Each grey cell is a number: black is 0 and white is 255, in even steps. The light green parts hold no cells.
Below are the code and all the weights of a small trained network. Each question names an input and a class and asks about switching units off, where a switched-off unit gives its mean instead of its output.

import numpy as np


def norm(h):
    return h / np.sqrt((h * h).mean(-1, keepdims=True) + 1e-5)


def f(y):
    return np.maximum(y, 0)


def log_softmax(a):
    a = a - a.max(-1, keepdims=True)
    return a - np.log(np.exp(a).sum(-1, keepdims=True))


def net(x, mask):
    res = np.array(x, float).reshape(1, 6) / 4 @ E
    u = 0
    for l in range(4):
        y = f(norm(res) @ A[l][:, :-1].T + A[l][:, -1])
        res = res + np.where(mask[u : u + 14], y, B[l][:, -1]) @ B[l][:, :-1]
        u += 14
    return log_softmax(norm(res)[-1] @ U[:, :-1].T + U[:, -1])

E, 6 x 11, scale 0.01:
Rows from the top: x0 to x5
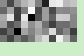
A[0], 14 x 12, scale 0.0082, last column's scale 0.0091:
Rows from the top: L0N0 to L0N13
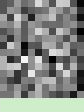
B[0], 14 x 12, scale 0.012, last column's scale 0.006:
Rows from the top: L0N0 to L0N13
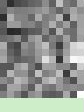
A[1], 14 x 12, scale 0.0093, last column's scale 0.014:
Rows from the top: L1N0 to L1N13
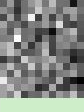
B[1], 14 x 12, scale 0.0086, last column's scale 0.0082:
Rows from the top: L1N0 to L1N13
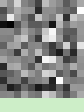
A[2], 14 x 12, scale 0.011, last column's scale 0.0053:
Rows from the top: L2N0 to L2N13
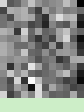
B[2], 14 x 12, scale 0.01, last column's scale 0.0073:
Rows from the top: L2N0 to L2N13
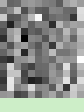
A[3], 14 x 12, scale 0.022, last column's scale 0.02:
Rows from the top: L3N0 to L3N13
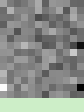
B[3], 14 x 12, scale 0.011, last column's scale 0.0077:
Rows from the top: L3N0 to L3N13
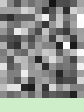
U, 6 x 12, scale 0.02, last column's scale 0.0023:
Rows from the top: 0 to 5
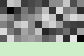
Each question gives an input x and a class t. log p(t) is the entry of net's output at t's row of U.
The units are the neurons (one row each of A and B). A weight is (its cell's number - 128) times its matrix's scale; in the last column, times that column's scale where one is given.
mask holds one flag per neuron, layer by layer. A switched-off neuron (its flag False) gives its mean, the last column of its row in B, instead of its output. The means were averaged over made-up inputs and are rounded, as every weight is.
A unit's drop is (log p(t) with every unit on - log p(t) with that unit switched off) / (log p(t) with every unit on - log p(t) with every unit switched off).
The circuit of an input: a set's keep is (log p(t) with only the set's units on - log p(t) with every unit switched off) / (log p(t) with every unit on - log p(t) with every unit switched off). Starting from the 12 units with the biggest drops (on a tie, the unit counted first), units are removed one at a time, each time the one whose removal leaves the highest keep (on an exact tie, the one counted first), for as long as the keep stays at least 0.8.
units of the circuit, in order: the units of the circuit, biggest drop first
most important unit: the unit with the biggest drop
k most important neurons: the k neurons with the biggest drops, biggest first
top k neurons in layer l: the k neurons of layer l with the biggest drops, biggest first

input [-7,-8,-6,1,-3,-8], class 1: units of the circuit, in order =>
(L3N2; L2N8)
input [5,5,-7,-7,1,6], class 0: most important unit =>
L2N11
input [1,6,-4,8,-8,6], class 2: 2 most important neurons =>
(L0N8; L1N1)
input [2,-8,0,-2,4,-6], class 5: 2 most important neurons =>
(L2N12; L0N2)
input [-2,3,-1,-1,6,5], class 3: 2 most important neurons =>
(L0N11; L1N8)
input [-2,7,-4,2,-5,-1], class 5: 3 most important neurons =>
(L1N2; L0N10; L3N1)
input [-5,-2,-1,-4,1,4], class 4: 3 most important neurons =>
(L0N13; L0N8; L3N9)
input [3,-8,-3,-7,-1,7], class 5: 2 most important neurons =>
(L0N2; L2N12)
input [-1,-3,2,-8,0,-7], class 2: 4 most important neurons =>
(L0N6; L0N7; L3N7; L0N1)
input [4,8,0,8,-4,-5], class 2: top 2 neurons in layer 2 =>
(L2N13; L2N12)
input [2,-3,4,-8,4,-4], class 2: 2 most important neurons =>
(L0N7; L3N7)
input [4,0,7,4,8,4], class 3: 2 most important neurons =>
(L1N8; L0N11)
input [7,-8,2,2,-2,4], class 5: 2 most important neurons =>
(L2N12; L0N2)
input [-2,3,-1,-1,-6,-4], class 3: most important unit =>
L1N5
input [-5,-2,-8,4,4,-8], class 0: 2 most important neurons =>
(L2N11; L0N13)
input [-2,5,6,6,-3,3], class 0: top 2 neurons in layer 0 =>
(L0N6; L0N7)
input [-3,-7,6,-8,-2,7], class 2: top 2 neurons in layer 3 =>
(L3N7; L3N2)
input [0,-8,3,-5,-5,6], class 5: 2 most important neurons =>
(L0N2; L2N12)
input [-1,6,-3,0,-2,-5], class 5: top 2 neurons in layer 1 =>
(L1N2; L1N9)
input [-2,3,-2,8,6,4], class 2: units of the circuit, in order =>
(L0N8)
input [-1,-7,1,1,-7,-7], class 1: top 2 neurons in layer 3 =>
(L3N2; L3N5)
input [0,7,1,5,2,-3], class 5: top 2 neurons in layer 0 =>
(L0N10; L0N6)
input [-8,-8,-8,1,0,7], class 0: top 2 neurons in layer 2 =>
(L2N11; L2N2)
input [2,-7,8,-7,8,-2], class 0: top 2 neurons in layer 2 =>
(L2N4; L2N10)
